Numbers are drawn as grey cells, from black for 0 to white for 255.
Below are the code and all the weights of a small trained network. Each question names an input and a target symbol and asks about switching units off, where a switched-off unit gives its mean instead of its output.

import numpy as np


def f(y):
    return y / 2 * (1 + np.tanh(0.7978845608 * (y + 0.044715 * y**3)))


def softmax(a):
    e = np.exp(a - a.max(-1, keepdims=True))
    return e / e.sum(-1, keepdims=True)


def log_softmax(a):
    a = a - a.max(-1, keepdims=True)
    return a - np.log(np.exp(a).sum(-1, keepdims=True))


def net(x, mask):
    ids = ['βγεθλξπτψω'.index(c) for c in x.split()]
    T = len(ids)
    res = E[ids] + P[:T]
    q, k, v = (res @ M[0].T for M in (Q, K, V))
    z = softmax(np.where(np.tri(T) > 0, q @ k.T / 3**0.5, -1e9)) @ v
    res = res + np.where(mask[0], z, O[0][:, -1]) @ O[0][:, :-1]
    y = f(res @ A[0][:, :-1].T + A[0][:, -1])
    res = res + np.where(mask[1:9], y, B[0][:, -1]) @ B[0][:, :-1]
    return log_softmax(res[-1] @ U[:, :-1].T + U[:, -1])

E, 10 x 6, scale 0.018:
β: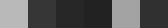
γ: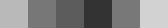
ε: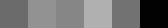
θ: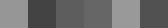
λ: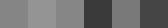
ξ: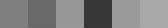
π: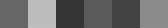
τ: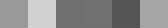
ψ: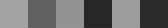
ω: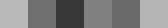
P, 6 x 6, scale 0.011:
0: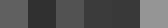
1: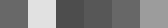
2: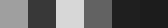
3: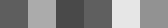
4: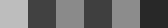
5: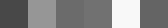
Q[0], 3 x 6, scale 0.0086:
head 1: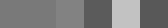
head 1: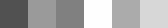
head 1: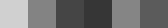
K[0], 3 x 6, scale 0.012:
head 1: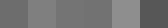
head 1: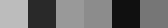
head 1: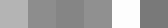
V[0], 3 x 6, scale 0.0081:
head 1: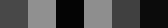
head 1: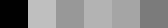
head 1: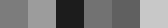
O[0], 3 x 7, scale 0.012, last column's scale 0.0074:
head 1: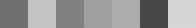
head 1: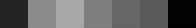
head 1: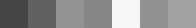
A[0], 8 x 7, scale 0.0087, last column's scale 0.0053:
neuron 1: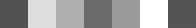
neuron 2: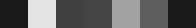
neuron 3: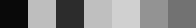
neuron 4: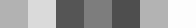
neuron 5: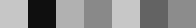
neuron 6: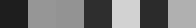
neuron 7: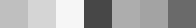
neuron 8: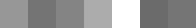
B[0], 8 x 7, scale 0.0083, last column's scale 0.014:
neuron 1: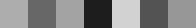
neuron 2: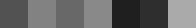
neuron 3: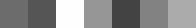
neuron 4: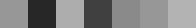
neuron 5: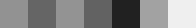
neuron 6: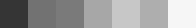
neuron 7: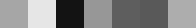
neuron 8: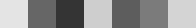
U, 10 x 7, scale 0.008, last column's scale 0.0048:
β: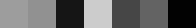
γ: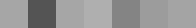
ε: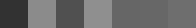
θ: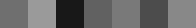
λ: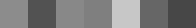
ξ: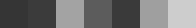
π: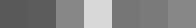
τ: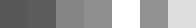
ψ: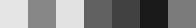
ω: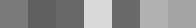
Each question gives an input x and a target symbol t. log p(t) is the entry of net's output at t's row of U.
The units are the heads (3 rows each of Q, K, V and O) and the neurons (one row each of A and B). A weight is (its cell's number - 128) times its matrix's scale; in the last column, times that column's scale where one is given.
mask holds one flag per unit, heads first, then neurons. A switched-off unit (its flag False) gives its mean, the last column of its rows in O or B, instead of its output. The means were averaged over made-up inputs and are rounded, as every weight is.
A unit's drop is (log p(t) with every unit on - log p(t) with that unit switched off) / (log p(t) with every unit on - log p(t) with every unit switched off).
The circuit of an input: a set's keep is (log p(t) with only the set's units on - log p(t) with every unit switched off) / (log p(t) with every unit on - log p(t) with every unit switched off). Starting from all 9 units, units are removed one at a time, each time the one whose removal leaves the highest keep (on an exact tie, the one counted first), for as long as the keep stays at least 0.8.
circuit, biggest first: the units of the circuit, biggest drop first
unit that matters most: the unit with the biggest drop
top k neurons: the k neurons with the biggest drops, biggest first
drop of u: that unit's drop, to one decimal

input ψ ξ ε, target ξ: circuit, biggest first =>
(head 1; neuron 8)
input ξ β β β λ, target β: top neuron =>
(neuron 8)
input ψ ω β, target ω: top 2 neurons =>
(neuron 8; neuron 5)
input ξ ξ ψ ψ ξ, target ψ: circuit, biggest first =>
(head 1; neuron 6)
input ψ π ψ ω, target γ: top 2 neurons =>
(neuron 4; neuron 6)
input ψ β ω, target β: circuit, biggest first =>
(head 1; neuron 8)
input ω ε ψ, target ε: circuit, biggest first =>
(head 1; neuron 6; neuron 2)
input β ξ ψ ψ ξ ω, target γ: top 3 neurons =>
(neuron 4; neuron 7; neuron 6)
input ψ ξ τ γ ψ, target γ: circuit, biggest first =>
(head 1; neuron 5; neuron 8; neuron 6)
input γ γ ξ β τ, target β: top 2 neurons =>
(neuron 7; neuron 8)
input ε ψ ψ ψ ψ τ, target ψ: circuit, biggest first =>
(neuron 4; head 1)
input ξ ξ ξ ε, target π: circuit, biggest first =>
(neuron 3; neuron 6; head 1)
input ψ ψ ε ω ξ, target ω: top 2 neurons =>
(neuron 8; neuron 5)
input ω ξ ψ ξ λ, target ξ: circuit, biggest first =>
(head 1)
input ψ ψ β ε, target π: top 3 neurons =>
(neuron 3; neuron 6; neuron 7)
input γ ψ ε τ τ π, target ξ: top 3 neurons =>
(neuron 3; neuron 2; neuron 7)
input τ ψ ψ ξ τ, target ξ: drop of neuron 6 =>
-0.1
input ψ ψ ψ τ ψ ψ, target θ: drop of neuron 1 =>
0.0
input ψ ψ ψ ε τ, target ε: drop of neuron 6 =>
0.2
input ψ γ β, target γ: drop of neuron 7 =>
0.1
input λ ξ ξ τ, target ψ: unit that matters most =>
neuron 6
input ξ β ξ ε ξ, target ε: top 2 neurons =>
(neuron 2; neuron 6)
